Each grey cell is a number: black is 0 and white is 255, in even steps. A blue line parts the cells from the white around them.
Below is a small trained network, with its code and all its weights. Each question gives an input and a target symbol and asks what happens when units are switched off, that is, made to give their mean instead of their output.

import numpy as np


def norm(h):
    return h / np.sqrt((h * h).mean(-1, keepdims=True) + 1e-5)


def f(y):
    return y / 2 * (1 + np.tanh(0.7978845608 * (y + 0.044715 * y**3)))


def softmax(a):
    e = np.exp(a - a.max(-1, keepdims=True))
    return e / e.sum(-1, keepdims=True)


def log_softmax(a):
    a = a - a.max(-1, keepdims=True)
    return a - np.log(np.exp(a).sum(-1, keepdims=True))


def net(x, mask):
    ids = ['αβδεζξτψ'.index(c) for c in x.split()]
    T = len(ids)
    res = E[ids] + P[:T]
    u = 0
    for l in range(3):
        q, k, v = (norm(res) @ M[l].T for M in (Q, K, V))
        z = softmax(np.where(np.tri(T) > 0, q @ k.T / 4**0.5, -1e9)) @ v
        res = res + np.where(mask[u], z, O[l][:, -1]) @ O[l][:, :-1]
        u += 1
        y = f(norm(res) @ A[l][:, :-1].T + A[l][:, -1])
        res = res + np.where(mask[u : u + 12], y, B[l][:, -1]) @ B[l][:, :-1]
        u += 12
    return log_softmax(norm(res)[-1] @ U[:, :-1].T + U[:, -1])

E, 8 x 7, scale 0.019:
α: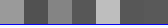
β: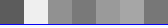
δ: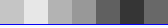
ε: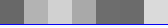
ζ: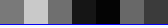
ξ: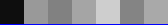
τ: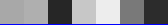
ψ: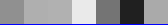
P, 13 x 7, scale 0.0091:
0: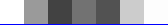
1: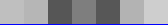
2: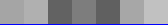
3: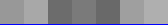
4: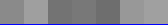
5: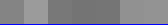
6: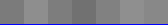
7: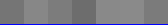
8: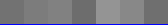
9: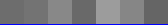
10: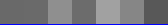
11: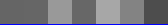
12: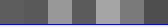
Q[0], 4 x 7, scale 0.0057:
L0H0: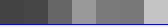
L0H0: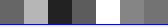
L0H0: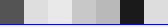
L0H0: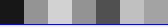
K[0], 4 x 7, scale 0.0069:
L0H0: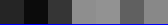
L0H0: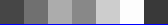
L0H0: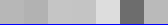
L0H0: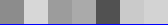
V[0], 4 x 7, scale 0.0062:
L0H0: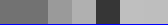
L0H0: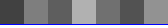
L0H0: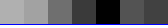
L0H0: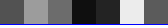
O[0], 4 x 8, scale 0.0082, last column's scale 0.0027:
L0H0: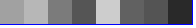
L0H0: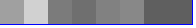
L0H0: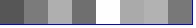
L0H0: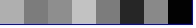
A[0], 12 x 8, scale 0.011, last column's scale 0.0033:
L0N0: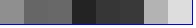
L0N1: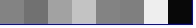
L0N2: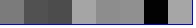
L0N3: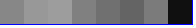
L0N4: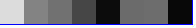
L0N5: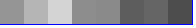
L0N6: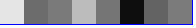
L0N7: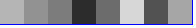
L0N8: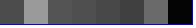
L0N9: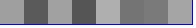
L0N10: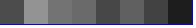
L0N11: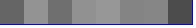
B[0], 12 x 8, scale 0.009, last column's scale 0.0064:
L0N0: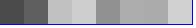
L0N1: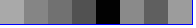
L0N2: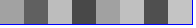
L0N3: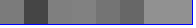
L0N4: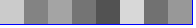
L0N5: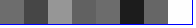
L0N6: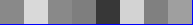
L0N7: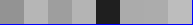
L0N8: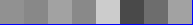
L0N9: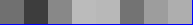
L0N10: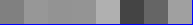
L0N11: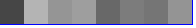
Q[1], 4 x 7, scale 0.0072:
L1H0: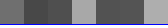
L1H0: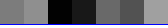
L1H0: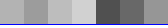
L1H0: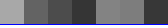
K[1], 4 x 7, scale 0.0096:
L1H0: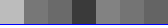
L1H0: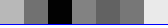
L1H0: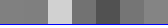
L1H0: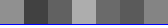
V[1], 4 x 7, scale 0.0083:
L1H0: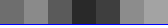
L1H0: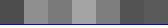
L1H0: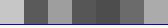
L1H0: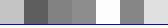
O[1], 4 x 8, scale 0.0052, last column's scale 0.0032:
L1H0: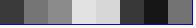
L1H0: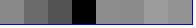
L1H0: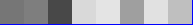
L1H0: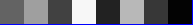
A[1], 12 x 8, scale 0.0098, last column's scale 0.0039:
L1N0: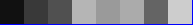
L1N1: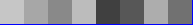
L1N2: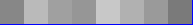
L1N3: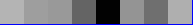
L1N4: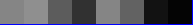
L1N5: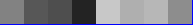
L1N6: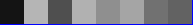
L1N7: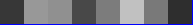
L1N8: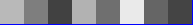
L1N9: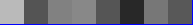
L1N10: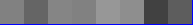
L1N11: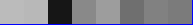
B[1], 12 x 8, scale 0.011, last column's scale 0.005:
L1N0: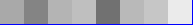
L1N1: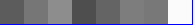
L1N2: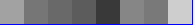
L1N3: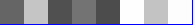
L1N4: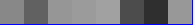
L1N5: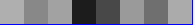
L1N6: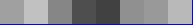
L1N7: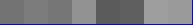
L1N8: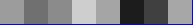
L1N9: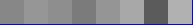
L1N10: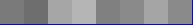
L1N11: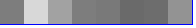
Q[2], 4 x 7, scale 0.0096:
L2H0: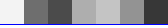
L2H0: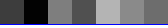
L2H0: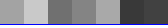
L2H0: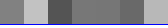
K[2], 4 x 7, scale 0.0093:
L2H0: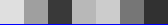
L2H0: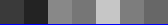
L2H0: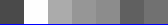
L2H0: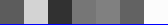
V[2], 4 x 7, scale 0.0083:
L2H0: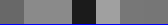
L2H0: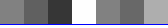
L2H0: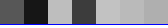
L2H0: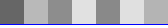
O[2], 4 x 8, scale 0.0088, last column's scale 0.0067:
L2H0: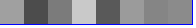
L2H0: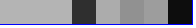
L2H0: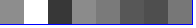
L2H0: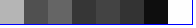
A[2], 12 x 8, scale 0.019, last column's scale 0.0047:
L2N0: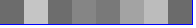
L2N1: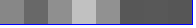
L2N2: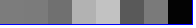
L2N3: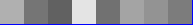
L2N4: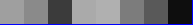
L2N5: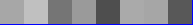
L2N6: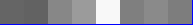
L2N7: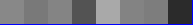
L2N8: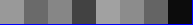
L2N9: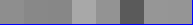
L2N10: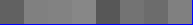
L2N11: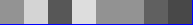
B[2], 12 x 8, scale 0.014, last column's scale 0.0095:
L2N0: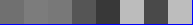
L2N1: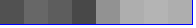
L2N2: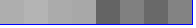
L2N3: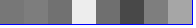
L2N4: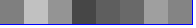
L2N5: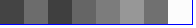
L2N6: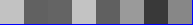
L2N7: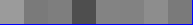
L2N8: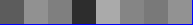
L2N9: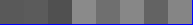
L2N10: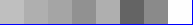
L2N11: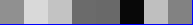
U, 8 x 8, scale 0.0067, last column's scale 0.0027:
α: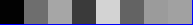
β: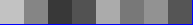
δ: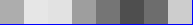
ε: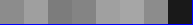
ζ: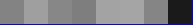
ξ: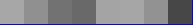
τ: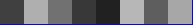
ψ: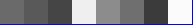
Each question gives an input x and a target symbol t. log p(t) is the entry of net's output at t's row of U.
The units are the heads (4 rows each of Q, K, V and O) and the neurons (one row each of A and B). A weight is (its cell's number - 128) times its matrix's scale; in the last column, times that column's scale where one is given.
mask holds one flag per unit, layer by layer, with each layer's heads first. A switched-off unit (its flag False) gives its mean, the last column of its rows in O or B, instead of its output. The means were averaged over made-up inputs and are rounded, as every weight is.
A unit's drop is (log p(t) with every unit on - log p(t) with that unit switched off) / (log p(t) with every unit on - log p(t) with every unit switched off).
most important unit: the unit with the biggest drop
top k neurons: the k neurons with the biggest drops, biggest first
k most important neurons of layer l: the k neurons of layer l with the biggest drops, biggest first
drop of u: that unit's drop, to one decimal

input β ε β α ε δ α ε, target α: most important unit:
L0N1
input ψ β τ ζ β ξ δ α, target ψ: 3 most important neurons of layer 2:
L2N3, L2N10, L2N1
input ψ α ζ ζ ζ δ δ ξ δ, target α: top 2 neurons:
L0N0, L0N5
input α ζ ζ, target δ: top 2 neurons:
L0N0, L0N4
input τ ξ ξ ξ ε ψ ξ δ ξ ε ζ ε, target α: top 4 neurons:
L0N5, L0N7, L0N4, L0N6
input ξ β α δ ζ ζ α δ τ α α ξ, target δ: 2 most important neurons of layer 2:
L2N10, L2N0
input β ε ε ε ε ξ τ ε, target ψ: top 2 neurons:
L0N7, L2N6
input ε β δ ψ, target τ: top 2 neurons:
L0N6, L0N1
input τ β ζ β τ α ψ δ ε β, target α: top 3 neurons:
L0N5, L1N3, L2N1
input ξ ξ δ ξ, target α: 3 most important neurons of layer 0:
L0N5, L0N0, L0N7
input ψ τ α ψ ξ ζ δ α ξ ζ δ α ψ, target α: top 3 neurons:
L0N5, L0N7, L2N1
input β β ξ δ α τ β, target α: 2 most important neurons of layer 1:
L1N3, L1N8
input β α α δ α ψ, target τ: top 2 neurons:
L0N1, L1N3
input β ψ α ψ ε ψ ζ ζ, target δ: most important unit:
L0H0
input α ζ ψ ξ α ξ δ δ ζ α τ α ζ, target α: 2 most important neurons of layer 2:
L2N1, L2N9
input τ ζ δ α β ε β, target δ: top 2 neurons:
L1N3, L0N5
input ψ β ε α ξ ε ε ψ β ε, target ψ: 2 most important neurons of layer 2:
L2N6, L2N9
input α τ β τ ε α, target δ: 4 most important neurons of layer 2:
L2N5, L2N1, L2N0, L2N3
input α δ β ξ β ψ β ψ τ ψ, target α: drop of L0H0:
1.0
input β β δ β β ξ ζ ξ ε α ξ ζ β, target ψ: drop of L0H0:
1.0
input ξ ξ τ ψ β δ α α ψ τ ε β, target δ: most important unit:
L0N7
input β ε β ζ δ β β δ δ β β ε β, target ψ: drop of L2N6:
0.3
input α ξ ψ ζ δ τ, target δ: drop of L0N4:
0.0
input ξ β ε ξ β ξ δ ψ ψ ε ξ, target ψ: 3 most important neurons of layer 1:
L1N4, L1N3, L1N0
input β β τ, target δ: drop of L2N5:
0.1
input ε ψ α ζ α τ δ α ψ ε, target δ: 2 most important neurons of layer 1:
L1N1, L1N3
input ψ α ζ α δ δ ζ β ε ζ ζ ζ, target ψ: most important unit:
L0H0
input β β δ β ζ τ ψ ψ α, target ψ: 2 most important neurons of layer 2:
L2N3, L2N10
